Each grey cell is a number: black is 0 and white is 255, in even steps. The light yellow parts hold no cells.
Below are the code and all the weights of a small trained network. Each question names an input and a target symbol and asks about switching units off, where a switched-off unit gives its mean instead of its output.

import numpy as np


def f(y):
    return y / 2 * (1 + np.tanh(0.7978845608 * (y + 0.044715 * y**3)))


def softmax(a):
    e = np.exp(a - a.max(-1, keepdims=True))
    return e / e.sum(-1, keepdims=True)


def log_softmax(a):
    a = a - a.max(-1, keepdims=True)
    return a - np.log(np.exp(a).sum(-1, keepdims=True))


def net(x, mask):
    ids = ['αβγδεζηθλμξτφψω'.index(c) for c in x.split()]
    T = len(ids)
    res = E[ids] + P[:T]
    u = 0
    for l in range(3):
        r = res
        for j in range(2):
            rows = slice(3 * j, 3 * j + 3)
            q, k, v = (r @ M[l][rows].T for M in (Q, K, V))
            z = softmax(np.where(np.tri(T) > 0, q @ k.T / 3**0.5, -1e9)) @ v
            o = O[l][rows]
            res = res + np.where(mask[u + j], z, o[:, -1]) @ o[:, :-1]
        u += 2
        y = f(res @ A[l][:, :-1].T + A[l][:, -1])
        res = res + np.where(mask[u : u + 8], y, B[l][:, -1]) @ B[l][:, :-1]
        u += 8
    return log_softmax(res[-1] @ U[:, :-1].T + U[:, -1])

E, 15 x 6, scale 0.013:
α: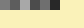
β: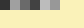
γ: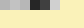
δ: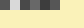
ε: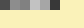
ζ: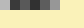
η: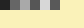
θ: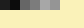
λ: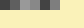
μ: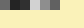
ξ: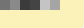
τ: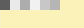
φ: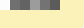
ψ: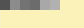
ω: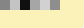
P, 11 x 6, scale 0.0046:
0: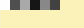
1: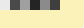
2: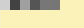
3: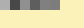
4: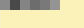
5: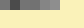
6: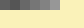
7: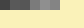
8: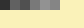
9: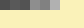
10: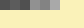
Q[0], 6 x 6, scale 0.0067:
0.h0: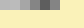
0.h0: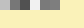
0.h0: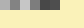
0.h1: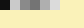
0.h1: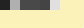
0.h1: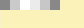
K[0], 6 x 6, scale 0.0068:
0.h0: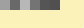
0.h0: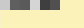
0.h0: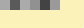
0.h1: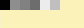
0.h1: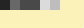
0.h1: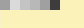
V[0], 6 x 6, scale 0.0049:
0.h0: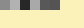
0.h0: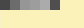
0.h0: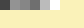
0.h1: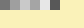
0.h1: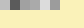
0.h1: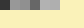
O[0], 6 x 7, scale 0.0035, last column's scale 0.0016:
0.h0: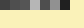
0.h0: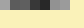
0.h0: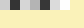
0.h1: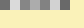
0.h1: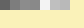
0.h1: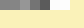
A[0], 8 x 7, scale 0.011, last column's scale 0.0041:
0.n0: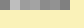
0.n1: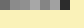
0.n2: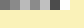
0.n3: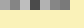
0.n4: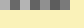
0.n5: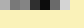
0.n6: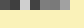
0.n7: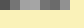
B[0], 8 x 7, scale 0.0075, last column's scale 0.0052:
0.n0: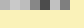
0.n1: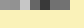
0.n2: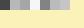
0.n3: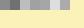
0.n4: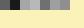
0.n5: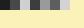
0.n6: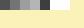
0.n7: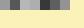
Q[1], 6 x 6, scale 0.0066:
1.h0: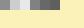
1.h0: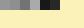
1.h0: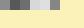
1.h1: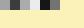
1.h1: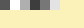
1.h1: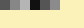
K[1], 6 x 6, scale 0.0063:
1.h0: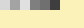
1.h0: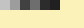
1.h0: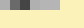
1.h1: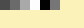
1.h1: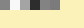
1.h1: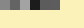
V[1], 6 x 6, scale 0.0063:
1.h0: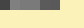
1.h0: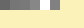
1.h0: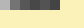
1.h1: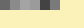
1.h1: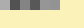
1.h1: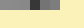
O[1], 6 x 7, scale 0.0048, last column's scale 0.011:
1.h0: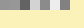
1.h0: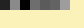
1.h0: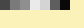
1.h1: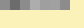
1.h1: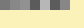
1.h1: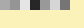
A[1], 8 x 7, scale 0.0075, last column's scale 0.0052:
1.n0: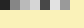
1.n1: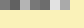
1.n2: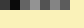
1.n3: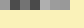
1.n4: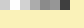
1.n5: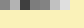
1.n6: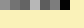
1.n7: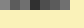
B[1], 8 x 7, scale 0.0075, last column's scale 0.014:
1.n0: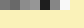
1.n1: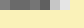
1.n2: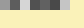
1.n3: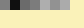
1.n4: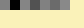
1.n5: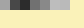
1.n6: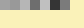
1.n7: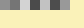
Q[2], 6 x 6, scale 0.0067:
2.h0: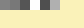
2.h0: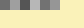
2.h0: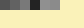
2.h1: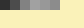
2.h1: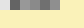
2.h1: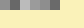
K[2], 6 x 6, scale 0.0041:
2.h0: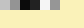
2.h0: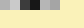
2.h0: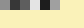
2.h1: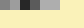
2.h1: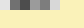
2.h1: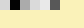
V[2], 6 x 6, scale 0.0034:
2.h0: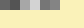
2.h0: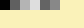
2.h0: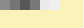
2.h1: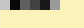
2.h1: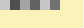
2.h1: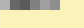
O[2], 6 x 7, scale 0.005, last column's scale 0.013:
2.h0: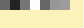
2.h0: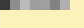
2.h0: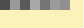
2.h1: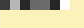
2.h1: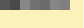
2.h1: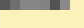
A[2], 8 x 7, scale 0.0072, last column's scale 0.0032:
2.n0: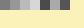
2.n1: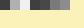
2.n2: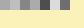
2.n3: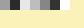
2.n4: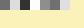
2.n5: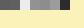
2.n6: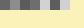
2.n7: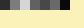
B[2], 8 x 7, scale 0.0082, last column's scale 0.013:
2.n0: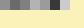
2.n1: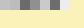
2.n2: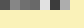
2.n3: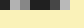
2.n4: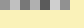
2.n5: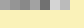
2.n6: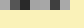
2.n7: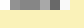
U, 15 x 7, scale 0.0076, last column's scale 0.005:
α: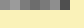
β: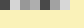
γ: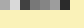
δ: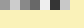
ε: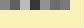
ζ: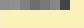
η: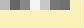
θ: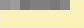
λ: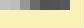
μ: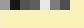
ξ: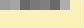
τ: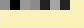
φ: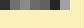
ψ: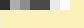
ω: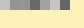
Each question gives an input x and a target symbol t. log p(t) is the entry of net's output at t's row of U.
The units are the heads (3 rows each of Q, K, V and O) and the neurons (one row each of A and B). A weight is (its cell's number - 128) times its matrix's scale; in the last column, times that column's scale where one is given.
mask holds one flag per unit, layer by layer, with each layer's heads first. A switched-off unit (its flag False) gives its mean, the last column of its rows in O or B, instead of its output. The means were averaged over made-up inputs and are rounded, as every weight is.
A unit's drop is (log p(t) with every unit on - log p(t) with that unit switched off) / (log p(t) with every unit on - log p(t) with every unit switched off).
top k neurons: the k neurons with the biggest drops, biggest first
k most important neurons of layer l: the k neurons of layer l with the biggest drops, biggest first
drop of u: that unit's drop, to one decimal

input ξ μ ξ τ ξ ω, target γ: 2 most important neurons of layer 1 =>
(1.n2; 1.n0)
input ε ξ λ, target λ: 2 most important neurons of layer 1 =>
(1.n2; 1.n5)
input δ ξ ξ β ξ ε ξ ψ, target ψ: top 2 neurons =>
(2.n7; 2.n1)
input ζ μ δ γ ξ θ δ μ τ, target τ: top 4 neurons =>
(1.n4; 0.n0; 1.n5; 0.n5)
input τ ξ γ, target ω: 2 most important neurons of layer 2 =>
(2.n1; 2.n7)
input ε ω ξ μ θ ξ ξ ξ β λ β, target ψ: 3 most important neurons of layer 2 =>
(2.n7; 2.n1; 2.n0)
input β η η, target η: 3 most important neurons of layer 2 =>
(2.n0; 2.n2; 2.n3)
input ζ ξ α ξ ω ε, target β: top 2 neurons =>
(2.n4; 0.n2)
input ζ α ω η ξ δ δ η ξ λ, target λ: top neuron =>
(1.n2)
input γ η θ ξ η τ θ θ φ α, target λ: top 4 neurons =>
(2.n7; 2.n3; 2.n1; 1.n2)
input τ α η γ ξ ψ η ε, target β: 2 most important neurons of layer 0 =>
(0.n2; 0.n5)
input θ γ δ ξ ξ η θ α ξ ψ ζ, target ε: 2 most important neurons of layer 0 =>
(0.n5; 0.n2)
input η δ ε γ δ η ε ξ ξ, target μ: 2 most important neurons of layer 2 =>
(2.n6; 2.n3)
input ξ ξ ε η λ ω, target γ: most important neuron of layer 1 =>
(1.n2)
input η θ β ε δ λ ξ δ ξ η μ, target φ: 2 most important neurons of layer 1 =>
(1.n2; 1.n1)
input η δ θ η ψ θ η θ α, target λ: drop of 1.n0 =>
0.1
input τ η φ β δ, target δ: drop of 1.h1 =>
0.0
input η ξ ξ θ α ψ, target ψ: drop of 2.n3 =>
-0.1
